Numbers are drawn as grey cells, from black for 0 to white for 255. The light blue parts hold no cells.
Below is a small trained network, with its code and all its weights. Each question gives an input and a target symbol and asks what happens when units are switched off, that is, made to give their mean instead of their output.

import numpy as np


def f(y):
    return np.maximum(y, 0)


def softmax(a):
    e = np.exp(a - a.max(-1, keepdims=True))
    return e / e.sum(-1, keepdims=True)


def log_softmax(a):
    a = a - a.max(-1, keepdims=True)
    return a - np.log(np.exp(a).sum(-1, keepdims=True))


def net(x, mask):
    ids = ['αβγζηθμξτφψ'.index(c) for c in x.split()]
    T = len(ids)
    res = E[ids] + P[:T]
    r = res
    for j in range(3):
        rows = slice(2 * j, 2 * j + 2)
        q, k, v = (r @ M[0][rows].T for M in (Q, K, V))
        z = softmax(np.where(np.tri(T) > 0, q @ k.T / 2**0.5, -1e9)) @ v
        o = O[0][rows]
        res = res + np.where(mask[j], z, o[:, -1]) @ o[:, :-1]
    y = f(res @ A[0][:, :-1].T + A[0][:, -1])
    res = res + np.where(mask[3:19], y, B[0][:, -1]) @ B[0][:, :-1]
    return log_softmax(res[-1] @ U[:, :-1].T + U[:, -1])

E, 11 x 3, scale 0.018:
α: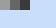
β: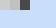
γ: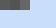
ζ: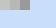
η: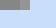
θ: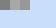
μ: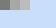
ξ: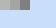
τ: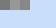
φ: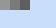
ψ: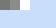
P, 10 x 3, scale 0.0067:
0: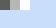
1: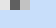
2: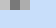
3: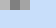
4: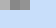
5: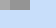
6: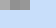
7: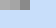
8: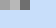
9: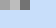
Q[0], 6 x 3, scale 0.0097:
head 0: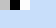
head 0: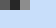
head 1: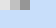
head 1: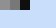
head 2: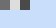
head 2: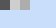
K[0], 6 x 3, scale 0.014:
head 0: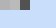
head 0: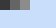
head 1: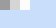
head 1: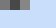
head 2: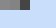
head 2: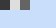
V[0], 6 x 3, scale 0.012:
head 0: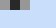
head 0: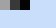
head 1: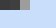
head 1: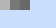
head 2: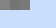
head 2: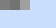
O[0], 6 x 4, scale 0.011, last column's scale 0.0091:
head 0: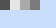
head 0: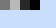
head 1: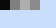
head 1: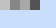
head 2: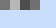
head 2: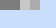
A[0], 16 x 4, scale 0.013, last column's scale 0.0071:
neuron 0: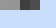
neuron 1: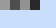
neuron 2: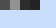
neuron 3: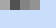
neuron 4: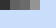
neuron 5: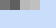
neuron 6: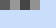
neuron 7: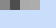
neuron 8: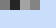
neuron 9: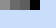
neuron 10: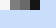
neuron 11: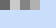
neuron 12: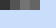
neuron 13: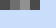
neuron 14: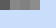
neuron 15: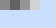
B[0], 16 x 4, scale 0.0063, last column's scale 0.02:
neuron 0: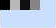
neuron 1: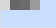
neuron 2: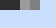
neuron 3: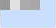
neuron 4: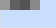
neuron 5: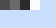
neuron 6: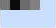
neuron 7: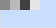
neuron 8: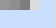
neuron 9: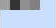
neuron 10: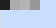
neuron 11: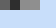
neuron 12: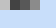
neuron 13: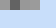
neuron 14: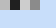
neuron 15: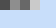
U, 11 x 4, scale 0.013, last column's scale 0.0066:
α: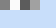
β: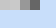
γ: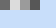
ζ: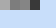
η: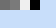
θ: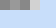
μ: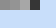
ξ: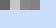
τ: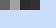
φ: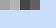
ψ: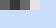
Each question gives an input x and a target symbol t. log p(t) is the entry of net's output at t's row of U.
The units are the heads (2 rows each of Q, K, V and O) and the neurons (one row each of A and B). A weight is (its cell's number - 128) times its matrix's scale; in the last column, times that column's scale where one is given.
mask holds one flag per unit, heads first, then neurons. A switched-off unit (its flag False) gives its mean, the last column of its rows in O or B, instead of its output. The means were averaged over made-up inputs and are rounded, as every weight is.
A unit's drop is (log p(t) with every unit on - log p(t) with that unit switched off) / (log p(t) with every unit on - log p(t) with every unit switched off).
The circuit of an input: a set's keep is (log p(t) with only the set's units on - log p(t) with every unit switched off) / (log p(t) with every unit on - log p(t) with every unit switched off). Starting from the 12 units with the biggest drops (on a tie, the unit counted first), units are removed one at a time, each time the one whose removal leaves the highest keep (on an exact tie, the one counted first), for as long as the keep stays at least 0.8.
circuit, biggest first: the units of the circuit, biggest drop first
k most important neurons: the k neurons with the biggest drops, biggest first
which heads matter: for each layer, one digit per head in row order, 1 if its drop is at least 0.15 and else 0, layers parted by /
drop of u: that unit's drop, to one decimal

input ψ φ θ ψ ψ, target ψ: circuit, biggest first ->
[head 1; neuron 3; neuron 5]
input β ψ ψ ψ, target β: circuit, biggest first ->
[head 1; neuron 3]
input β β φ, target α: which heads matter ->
110
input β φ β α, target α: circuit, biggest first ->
[head 1; neuron 10; head 0]
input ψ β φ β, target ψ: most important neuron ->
[neuron 7]
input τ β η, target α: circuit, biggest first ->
[head 1; head 0; neuron 10]
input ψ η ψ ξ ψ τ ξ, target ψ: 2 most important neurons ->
[neuron 3; neuron 7]
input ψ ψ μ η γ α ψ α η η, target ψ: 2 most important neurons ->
[neuron 3; neuron 7]
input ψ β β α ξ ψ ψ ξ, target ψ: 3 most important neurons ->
[neuron 7; neuron 3; neuron 6]
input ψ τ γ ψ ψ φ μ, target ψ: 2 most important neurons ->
[neuron 3; neuron 11]
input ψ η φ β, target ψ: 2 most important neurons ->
[neuron 7; neuron 3]
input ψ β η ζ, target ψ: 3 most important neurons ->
[neuron 7; neuron 3; neuron 11]
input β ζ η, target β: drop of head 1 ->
0.7
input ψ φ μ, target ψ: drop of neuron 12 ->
0.1
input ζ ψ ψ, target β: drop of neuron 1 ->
0.3
